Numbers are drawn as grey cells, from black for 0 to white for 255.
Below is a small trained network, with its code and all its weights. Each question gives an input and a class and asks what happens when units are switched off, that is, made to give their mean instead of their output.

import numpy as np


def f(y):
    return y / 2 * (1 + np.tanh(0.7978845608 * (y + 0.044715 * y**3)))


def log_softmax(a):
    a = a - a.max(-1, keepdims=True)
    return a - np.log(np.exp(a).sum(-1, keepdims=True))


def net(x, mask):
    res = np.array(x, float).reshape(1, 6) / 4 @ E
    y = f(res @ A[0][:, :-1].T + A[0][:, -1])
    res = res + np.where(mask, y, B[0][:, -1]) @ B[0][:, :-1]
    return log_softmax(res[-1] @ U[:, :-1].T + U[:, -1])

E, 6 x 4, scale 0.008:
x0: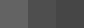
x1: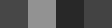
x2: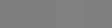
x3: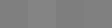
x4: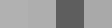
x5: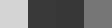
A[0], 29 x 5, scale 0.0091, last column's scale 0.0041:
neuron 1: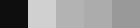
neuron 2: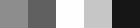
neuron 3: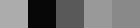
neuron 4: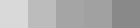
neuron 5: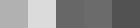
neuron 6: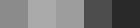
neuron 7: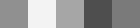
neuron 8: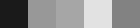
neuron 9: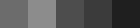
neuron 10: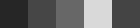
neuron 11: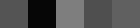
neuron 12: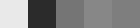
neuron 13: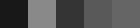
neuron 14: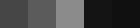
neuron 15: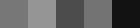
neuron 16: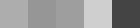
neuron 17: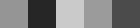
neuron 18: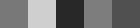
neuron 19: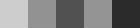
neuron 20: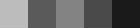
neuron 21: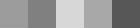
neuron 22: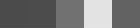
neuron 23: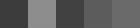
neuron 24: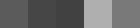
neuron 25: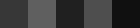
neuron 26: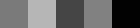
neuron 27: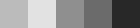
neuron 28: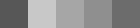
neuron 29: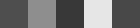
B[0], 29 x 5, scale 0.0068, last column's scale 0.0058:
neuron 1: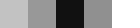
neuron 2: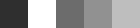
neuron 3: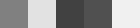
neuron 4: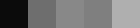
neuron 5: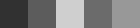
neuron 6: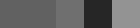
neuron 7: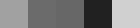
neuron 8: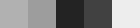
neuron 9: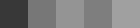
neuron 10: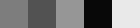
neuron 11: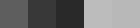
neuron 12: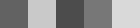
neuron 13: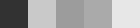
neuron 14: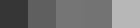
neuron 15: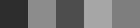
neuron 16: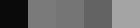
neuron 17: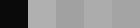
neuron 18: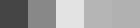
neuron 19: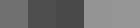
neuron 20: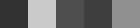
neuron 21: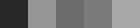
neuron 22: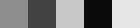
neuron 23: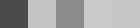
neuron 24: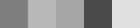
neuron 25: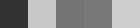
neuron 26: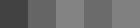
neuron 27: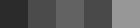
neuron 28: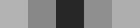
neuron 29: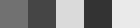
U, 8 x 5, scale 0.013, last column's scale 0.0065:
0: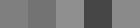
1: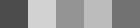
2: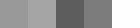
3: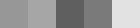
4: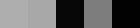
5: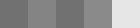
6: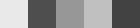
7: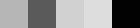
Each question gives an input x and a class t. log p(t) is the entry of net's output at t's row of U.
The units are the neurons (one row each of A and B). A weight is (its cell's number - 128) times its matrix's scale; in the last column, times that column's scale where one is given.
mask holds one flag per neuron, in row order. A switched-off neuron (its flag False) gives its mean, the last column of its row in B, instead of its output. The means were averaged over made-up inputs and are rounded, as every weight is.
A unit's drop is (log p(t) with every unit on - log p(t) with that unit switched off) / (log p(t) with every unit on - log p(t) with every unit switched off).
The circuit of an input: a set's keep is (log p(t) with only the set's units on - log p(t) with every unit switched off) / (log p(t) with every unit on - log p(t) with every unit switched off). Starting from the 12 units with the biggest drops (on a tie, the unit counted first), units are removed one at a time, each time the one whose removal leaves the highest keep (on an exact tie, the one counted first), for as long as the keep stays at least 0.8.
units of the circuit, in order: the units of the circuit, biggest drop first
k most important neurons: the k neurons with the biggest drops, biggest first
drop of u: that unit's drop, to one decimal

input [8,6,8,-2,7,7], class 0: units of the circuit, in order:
neuron 29; neuron 22
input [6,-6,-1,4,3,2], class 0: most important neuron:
neuron 22
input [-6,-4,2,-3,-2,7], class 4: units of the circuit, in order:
neuron 12; neuron 29
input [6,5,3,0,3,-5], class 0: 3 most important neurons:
neuron 29; neuron 10; neuron 22
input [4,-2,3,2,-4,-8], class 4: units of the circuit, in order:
neuron 1; neuron 8
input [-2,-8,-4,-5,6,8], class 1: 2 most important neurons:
neuron 4; neuron 17
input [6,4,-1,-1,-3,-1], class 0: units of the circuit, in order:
neuron 10; neuron 22
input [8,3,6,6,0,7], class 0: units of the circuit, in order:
neuron 29; neuron 22
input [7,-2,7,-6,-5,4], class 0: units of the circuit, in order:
neuron 22; neuron 10
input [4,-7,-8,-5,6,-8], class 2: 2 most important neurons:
neuron 8; neuron 1
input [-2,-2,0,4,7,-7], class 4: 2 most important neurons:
neuron 1; neuron 28
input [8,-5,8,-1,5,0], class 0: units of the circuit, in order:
neuron 22; neuron 29
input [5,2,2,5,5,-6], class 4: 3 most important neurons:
neuron 1; neuron 8; neuron 28
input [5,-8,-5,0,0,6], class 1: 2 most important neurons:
neuron 17; neuron 2
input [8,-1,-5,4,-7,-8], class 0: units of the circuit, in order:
neuron 10
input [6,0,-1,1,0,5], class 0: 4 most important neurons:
neuron 22; neuron 29; neuron 1; neuron 10
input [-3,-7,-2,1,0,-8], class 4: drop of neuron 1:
0.4
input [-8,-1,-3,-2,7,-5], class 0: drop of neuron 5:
0.2
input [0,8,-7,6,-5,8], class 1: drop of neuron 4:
0.0
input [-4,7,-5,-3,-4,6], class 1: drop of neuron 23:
0.1
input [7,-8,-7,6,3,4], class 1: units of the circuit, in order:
neuron 17
